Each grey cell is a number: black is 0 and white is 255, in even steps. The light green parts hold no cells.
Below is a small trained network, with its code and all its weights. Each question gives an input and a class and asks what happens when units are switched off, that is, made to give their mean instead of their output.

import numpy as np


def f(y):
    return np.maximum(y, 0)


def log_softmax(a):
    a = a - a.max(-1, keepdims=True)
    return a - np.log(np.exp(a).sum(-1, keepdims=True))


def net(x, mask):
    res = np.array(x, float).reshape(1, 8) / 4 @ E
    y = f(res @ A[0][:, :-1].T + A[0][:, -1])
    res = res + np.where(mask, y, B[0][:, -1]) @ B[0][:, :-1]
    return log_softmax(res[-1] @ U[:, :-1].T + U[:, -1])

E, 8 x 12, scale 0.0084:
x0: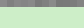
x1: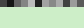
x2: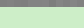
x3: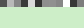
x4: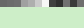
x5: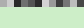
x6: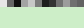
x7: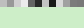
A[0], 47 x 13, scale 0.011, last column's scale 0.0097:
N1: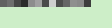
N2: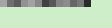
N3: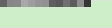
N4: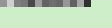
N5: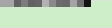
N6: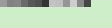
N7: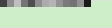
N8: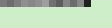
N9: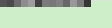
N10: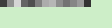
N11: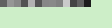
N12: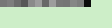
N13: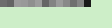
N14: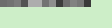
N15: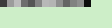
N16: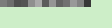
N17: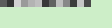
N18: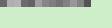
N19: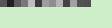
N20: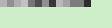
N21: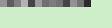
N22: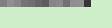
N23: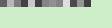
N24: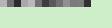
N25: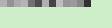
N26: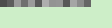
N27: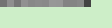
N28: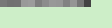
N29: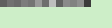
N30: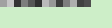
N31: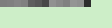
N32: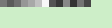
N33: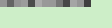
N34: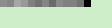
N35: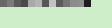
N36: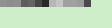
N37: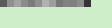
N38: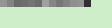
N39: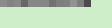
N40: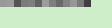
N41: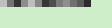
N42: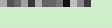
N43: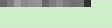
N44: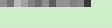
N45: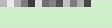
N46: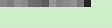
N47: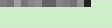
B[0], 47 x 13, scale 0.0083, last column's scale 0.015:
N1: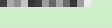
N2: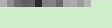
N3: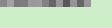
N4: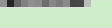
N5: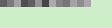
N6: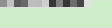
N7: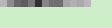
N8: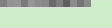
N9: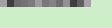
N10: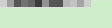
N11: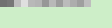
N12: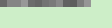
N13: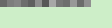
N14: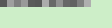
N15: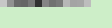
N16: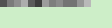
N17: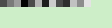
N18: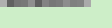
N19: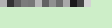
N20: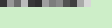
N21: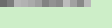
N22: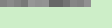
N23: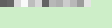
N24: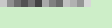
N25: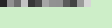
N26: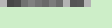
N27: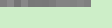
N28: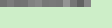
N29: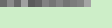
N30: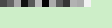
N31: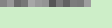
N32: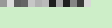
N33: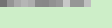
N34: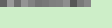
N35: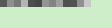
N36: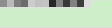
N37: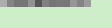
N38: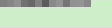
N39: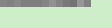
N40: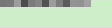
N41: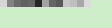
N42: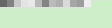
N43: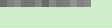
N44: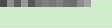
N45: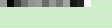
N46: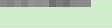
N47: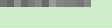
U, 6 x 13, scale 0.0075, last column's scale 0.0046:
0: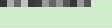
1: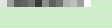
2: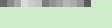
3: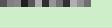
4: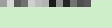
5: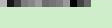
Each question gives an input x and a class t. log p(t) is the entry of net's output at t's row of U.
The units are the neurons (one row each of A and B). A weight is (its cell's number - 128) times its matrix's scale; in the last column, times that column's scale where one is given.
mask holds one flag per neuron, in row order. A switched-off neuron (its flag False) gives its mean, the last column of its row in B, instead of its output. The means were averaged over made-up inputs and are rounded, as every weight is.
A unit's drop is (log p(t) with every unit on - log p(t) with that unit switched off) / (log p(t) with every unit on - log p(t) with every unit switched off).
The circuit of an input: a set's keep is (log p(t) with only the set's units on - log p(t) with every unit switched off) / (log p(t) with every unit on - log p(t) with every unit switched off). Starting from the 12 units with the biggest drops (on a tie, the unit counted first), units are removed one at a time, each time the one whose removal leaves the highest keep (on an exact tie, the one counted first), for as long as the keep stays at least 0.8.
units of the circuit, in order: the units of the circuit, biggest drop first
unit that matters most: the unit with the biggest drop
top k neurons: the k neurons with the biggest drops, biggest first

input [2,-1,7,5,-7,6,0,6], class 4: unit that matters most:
N36
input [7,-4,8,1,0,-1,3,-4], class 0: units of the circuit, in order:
(N1 N35)
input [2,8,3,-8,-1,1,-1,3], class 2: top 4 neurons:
(N42 N45 N21 N33)
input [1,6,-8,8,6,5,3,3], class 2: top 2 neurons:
(N23 N11)
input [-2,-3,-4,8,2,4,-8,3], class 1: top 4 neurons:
(N10 N15 N7 N42)
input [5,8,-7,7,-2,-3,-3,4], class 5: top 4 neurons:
(N19 N26 N42 N9)
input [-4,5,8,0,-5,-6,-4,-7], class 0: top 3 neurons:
(N1 N30 N35)
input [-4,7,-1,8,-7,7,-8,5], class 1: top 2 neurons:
(N10 N15)
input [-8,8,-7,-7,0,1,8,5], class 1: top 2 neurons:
(N41 N24)
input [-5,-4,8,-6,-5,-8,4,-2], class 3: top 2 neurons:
(N17 N23)
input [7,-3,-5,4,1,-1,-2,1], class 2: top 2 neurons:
(N23 N19)
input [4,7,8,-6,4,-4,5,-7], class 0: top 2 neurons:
(N1 N45)
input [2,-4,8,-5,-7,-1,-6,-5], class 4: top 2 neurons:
(N6 N36)
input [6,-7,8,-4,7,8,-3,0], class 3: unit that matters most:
N30
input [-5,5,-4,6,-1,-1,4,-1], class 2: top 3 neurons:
(N23 N45 N11)
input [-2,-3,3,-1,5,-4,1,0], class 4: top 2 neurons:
(N32 N30)
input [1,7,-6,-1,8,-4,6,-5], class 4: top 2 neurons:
(N32 N45)
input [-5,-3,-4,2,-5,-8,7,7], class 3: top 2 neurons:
(N17 N1)
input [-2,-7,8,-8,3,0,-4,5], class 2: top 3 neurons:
(N42 N33 N21)
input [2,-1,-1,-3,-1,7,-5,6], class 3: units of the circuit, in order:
(N30)
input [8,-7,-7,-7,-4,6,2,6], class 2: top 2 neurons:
(N42 N21)
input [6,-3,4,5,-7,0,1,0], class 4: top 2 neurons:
(N36 N6)
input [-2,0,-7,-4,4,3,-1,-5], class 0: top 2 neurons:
(N23 N1)
